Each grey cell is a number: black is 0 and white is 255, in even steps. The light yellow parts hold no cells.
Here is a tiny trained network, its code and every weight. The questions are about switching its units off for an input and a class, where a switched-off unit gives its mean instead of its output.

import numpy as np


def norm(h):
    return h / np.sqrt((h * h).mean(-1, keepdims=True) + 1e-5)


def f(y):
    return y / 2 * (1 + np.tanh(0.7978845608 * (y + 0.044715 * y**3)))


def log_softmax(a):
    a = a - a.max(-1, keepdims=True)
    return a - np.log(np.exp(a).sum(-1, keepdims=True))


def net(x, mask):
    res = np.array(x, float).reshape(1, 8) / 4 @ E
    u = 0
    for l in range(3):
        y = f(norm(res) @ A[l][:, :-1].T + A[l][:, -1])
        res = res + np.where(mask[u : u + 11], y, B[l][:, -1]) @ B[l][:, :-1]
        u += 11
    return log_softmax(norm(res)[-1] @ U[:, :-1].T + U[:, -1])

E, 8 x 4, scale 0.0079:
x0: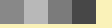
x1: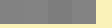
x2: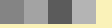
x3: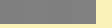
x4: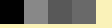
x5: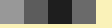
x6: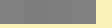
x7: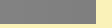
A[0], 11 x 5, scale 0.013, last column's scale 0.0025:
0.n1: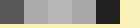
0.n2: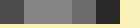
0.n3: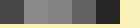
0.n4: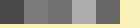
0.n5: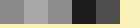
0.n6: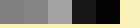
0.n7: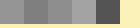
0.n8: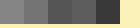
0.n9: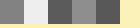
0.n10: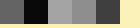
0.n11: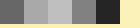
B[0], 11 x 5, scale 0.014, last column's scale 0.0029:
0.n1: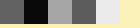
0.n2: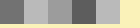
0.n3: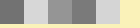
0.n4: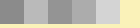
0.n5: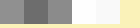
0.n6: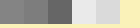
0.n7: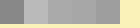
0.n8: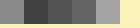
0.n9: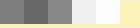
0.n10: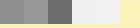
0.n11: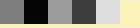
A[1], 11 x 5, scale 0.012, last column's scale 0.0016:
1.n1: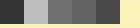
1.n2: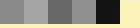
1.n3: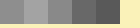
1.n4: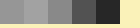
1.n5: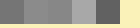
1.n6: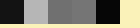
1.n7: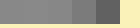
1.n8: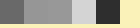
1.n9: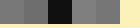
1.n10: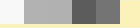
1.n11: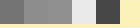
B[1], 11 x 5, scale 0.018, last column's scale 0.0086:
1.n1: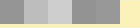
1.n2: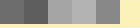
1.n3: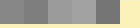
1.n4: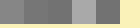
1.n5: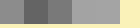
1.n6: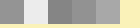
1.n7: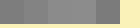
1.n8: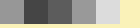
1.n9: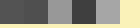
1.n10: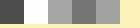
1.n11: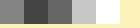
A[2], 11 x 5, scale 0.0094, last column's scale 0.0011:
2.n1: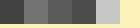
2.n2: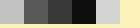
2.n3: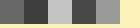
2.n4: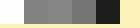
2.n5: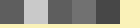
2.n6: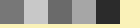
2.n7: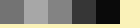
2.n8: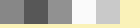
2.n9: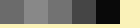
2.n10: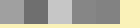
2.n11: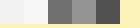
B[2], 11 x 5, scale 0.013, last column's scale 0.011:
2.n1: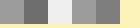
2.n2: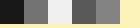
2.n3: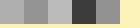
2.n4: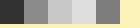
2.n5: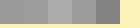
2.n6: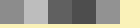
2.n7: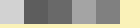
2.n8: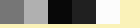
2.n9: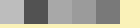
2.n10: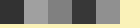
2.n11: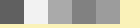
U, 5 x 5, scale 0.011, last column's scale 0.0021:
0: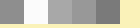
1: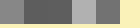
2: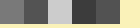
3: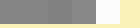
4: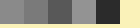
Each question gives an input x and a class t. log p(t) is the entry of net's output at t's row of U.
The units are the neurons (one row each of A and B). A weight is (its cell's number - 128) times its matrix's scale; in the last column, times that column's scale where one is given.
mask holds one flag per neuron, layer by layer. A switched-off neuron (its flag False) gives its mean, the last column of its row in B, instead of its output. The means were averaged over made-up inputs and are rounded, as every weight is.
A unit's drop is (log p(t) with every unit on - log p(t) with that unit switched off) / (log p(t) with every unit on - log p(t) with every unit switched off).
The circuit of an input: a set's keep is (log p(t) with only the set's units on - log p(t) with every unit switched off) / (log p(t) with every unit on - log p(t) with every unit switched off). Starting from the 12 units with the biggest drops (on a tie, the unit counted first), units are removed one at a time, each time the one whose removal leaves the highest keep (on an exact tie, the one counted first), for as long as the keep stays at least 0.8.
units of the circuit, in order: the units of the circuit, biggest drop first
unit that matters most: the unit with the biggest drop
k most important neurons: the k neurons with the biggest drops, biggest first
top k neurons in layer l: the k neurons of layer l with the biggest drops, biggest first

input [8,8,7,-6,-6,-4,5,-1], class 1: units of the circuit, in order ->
(0.n9 1.n11)
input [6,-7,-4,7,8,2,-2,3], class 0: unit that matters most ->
1.n6
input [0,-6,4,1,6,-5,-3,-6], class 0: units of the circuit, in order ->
(1.n6 0.n5)
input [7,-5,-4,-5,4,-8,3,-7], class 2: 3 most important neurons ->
(0.n11 0.n1 0.n10)
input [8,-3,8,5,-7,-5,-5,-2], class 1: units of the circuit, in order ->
(0.n9 1.n11)
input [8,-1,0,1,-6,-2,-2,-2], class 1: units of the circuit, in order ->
(0.n5 1.n11)
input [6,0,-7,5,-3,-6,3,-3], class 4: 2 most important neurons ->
(0.n6 0.n5)
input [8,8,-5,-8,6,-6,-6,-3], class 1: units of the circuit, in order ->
(0.n5 1.n8)
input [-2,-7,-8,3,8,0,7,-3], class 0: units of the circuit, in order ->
(1.n6 0.n3)
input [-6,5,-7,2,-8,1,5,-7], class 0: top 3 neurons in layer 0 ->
(0.n5 0.n9 0.n6)
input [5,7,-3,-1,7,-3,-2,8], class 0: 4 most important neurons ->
(0.n3 1.n6 0.n2 0.n10)
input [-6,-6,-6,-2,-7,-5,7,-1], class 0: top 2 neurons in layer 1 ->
(1.n10 1.n9)
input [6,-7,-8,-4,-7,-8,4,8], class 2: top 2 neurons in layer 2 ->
(2.n10 2.n11)
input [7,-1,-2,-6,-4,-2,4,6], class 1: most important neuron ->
(0.n5)
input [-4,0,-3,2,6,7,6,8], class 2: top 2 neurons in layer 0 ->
(0.n8 0.n7)
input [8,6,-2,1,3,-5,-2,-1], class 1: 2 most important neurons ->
(0.n5 0.n6)
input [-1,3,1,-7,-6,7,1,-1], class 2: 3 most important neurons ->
(1.n9 0.n4 0.n3)
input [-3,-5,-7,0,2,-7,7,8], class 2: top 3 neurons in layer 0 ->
(0.n11 0.n1 0.n9)
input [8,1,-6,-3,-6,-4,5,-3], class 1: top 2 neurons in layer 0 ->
(0.n5 0.n6)
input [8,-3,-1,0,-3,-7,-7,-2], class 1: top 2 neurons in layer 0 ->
(0.n5 0.n6)
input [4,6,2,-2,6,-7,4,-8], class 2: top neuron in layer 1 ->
(1.n10)
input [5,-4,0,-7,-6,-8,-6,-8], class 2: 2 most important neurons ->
(0.n11 0.n1)
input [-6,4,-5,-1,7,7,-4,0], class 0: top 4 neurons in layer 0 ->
(0.n5 0.n9 0.n6 0.n11)
